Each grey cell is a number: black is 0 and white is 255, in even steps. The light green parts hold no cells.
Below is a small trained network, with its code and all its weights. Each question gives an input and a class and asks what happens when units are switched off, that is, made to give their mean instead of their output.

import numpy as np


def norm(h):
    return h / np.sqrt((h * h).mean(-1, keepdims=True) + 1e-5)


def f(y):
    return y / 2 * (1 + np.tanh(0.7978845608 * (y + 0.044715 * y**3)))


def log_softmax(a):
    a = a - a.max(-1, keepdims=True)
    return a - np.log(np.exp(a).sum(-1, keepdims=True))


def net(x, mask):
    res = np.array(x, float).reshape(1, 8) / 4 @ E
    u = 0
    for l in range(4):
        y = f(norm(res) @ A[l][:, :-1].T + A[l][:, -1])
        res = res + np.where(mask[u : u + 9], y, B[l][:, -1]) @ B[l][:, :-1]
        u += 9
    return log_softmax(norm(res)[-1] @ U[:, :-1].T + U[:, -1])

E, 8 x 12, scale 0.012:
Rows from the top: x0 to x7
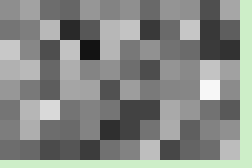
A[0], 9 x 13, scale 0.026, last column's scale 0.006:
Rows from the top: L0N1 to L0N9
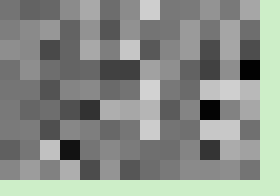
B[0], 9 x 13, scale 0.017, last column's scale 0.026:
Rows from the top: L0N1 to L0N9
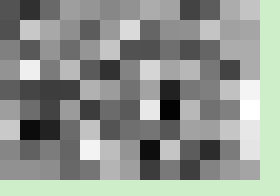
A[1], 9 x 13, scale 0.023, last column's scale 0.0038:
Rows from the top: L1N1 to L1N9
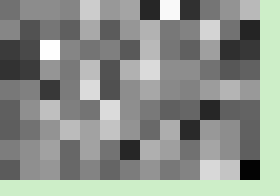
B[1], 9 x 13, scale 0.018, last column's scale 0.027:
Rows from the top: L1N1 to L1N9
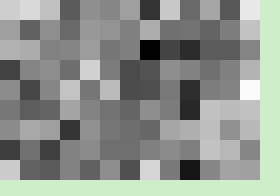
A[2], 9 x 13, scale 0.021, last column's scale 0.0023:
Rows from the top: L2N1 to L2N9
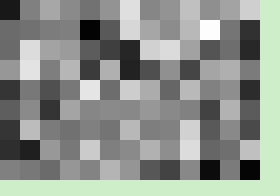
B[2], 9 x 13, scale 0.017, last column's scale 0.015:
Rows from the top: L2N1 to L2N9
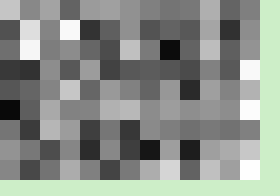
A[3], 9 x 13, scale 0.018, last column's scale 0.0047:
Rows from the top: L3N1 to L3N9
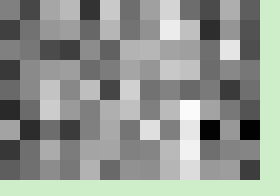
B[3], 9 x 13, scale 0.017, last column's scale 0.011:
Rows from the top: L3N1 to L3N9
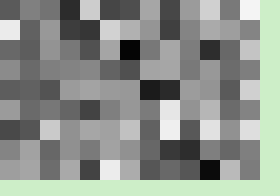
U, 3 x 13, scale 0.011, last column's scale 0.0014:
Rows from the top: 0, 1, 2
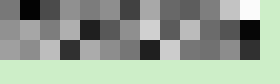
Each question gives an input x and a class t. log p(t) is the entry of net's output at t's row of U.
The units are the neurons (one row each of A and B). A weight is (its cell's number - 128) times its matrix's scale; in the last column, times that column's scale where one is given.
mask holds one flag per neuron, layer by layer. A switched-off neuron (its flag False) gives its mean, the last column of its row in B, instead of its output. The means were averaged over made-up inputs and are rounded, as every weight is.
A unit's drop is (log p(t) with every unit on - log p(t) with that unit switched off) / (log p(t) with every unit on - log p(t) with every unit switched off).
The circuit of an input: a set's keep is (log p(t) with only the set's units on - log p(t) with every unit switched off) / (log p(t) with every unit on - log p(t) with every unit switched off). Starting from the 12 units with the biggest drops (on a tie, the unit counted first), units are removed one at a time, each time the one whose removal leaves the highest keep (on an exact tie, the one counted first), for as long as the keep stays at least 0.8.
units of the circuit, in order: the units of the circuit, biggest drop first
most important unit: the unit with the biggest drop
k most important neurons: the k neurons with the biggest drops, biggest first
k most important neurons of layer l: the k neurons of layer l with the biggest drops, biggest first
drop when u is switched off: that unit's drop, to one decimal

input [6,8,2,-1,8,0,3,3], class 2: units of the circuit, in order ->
[L0N8 L0N5]
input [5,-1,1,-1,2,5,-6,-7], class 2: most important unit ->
L0N6
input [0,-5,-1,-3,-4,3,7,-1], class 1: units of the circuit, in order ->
[L0N4 L2N3]
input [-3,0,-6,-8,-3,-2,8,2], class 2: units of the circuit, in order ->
[L0N8 L1N1]
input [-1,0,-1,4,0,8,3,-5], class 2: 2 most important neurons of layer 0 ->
[L0N6 L0N5]
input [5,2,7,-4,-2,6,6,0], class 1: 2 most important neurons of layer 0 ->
[L0N4 L0N5]
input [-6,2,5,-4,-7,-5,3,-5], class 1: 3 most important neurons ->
[L0N6 L0N5 L0N7]
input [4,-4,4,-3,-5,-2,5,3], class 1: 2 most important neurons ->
[L0N4 L2N3]
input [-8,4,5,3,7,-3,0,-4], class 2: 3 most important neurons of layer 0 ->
[L0N6 L0N5 L0N7]
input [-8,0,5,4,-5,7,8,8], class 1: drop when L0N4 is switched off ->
0.6
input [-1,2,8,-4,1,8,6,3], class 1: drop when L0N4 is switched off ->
0.6
